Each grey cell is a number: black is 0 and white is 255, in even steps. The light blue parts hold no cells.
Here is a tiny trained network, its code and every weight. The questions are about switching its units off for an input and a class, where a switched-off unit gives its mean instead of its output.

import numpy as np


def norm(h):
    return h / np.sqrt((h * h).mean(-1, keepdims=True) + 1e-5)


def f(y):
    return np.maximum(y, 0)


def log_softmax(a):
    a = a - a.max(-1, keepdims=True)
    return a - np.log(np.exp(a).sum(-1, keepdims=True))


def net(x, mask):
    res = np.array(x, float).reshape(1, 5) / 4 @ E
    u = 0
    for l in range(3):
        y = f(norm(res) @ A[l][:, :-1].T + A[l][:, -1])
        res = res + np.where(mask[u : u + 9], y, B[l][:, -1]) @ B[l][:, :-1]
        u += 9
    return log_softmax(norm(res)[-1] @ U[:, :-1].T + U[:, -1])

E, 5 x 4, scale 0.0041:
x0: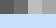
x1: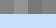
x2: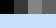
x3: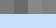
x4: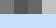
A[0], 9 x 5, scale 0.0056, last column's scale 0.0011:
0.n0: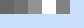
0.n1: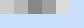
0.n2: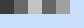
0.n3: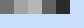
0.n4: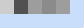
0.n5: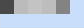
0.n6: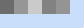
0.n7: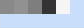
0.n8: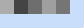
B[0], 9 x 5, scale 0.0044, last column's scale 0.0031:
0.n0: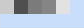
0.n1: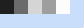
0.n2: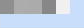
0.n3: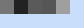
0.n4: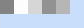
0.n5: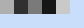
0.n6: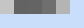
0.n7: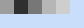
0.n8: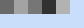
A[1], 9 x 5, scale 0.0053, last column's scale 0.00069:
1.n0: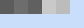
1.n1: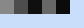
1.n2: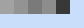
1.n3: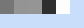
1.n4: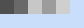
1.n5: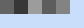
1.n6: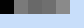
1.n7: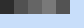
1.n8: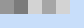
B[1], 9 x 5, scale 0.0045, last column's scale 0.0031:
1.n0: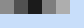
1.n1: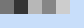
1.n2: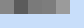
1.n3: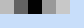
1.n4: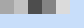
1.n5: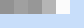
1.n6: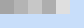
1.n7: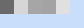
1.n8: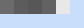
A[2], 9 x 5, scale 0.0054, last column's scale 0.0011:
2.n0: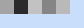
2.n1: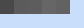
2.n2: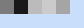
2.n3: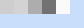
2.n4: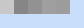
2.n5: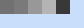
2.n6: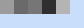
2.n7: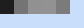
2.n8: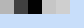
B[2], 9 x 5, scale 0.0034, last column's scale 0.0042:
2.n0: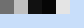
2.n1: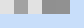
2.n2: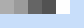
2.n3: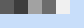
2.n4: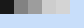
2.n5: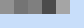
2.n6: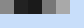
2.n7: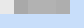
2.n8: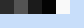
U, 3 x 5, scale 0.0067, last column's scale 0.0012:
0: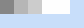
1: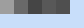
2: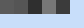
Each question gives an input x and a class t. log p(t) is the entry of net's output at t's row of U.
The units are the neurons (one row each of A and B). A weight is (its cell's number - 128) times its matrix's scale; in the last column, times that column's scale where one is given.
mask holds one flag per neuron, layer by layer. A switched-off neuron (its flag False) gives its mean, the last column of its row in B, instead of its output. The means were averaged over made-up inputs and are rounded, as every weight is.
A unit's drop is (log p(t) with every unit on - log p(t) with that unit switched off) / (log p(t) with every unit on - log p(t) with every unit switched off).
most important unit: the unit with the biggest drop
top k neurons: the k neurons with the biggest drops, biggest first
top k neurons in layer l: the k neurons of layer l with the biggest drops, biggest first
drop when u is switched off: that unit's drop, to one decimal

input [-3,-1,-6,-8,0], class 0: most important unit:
0.n1
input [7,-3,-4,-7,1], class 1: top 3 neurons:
(0.n5, 2.n0, 1.n8)
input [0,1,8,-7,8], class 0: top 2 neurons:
(1.n7, 1.n6)
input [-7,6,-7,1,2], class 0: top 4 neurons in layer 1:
(1.n3, 1.n0, 1.n4, 1.n8)
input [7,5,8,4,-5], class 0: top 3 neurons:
(2.n8, 2.n7, 1.n7)
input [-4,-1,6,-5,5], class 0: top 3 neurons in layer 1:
(1.n7, 1.n6, 1.n3)
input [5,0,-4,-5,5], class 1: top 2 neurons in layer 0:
(0.n0, 0.n5)
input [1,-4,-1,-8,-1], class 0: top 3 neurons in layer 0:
(0.n1, 0.n0, 0.n2)
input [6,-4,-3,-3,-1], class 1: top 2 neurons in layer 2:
(2.n0, 2.n8)
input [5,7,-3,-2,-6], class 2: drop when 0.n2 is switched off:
0.1
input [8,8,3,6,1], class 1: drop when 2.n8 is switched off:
0.1
